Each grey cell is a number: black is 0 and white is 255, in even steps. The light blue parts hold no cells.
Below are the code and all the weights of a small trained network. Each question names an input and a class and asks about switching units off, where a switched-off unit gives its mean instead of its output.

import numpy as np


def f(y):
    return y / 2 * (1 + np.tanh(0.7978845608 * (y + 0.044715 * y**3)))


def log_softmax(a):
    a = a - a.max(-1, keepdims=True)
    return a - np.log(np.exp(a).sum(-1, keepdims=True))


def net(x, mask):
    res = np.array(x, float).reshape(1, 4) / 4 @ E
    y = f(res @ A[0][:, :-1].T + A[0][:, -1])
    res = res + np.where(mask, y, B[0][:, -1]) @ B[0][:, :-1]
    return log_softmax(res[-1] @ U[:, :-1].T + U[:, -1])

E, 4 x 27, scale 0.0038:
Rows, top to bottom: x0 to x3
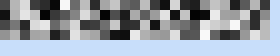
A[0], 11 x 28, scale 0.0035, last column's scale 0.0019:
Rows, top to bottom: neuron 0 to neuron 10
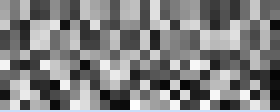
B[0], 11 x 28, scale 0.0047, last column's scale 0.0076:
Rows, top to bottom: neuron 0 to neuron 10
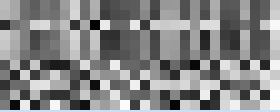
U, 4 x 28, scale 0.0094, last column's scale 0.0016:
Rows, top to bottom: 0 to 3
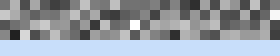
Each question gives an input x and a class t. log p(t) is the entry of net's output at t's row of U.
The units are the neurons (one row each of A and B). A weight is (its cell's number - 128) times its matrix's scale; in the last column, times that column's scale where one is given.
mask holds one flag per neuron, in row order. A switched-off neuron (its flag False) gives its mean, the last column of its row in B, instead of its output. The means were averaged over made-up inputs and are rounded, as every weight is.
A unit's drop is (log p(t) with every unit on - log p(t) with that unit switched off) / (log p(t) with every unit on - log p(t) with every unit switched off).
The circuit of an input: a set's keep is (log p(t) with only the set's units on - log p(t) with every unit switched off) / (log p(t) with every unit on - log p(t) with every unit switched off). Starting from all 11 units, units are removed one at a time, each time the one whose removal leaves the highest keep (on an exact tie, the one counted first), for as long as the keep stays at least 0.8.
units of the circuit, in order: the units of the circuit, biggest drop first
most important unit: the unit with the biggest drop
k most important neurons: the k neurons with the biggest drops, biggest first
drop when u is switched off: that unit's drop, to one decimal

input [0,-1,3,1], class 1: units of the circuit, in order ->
(neuron 9; neuron 2)
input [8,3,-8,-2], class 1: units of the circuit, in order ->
(neuron 1)
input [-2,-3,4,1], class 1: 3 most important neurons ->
(neuron 9; neuron 3; neuron 4)
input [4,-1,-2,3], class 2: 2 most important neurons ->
(neuron 8; neuron 7)
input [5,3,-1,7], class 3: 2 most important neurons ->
(neuron 10; neuron 2)
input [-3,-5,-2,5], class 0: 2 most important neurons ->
(neuron 6; neuron 7)
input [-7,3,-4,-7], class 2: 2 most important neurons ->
(neuron 2; neuron 10)
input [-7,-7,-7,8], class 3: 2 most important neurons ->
(neuron 10; neuron 9)
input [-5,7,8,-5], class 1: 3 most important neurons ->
(neuron 3; neuron 4; neuron 6)
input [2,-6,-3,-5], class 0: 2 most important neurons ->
(neuron 6; neuron 10)
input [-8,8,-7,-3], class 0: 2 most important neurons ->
(neuron 9; neuron 8)
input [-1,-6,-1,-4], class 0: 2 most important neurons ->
(neuron 6; neuron 10)
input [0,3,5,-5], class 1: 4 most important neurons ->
(neuron 10; neuron 3; neuron 4; neuron 6)
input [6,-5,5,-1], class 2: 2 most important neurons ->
(neuron 8; neuron 9)
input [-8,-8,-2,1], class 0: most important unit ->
neuron 6
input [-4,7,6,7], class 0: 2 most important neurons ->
(neuron 9; neuron 7)
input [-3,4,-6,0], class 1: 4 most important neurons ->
(neuron 6; neuron 1; neuron 0; neuron 5)
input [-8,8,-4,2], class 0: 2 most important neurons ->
(neuron 9; neuron 8)
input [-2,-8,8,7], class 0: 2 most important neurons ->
(neuron 6; neuron 1)
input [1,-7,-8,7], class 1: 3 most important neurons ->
(neuron 1; neuron 0; neuron 5)
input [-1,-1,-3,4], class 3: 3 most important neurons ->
(neuron 10; neuron 3; neuron 4)
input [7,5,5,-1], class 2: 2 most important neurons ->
(neuron 8; neuron 6)
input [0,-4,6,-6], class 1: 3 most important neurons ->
(neuron 3; neuron 10; neuron 4)
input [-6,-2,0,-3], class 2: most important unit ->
neuron 2
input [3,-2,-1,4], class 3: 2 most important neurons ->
(neuron 10; neuron 2)
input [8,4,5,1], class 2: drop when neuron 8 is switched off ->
2.2
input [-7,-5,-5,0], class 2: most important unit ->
neuron 2
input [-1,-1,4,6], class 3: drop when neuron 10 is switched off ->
1.1
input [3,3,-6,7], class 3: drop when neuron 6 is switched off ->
0.0
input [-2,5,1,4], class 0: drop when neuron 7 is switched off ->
0.1
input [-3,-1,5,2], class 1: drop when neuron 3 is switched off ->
0.1
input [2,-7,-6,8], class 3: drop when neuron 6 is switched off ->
-0.1
